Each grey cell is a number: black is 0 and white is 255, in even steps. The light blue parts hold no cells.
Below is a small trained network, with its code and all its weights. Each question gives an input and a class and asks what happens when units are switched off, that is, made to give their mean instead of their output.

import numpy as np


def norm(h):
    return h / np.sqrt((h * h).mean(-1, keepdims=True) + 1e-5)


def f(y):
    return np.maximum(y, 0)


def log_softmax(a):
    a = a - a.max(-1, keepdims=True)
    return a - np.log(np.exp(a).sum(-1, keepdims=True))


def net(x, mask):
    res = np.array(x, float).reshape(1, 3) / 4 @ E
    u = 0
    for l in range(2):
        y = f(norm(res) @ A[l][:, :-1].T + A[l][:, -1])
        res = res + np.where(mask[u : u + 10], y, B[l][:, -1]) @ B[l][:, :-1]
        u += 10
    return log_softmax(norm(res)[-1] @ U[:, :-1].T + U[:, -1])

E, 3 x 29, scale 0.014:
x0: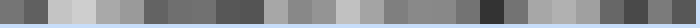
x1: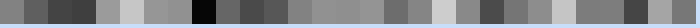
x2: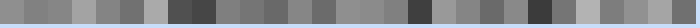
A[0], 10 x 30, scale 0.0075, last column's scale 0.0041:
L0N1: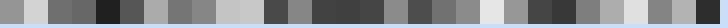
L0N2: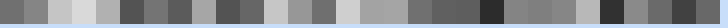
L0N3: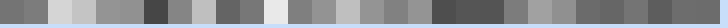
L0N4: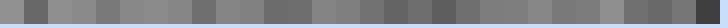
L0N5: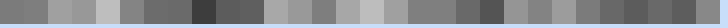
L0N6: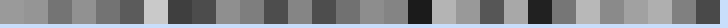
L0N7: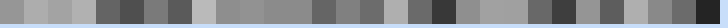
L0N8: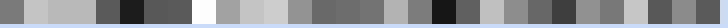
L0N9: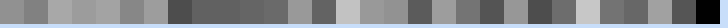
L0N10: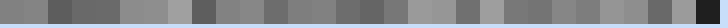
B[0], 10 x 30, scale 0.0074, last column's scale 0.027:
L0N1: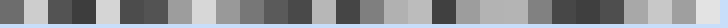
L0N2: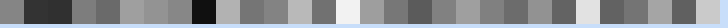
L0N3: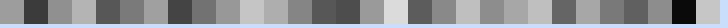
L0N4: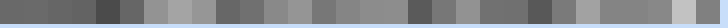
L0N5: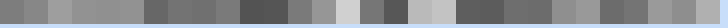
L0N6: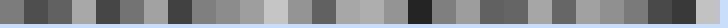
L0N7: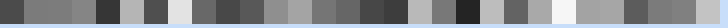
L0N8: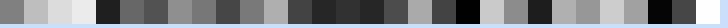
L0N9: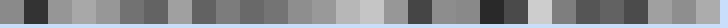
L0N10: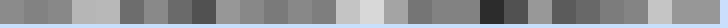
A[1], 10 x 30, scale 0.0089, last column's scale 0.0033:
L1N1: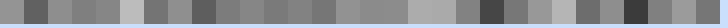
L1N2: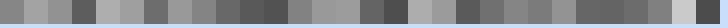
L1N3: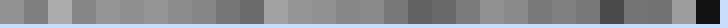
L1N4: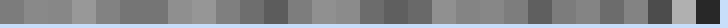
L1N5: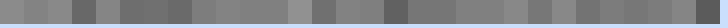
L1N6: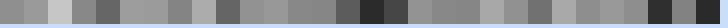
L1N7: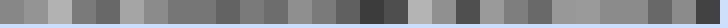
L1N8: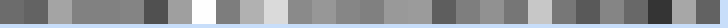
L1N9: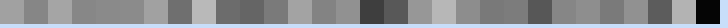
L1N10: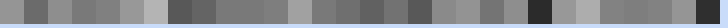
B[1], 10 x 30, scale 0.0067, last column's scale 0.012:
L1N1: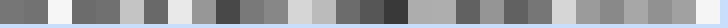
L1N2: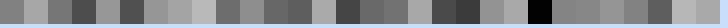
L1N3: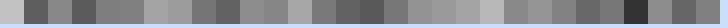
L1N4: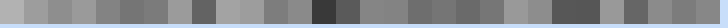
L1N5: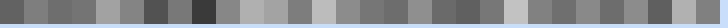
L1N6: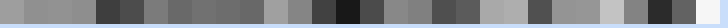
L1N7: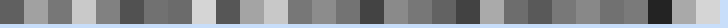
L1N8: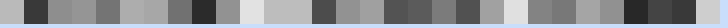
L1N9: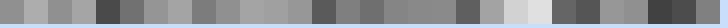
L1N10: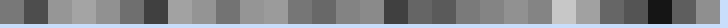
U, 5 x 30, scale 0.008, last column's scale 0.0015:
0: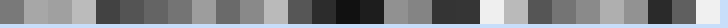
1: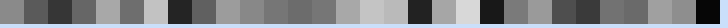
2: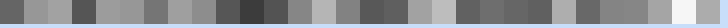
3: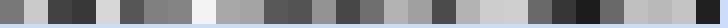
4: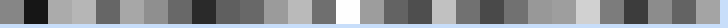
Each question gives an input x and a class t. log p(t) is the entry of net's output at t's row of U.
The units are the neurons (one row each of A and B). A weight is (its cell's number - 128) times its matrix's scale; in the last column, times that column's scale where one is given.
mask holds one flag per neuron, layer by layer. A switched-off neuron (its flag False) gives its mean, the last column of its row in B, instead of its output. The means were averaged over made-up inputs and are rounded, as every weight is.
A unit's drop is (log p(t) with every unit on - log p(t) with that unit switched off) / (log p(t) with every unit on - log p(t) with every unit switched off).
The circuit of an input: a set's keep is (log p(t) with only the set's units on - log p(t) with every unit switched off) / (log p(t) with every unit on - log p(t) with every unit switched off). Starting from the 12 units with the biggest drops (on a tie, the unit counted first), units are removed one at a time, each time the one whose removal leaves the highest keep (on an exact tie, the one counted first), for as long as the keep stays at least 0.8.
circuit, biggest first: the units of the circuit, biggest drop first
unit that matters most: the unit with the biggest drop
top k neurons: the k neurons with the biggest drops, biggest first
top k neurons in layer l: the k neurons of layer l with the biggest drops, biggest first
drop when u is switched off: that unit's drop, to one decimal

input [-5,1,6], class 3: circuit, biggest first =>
[L0N1 L0N8]
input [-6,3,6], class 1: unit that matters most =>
L0N6
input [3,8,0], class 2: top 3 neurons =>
[L0N3 L0N2 L0N6]
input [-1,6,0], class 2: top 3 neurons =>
[L0N8 L0N3 L0N2]
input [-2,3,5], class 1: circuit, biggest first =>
[L0N8 L0N7]
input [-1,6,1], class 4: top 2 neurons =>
[L0N1 L0N8]
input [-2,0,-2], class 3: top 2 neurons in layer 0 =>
[L0N1 L0N7]
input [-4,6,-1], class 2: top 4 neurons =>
[L0N8 L0N3 L0N1 L0N2]
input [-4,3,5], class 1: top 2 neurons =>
[L0N8 L0N6]
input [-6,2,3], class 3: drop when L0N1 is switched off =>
0.3
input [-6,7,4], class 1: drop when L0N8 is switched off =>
0.4
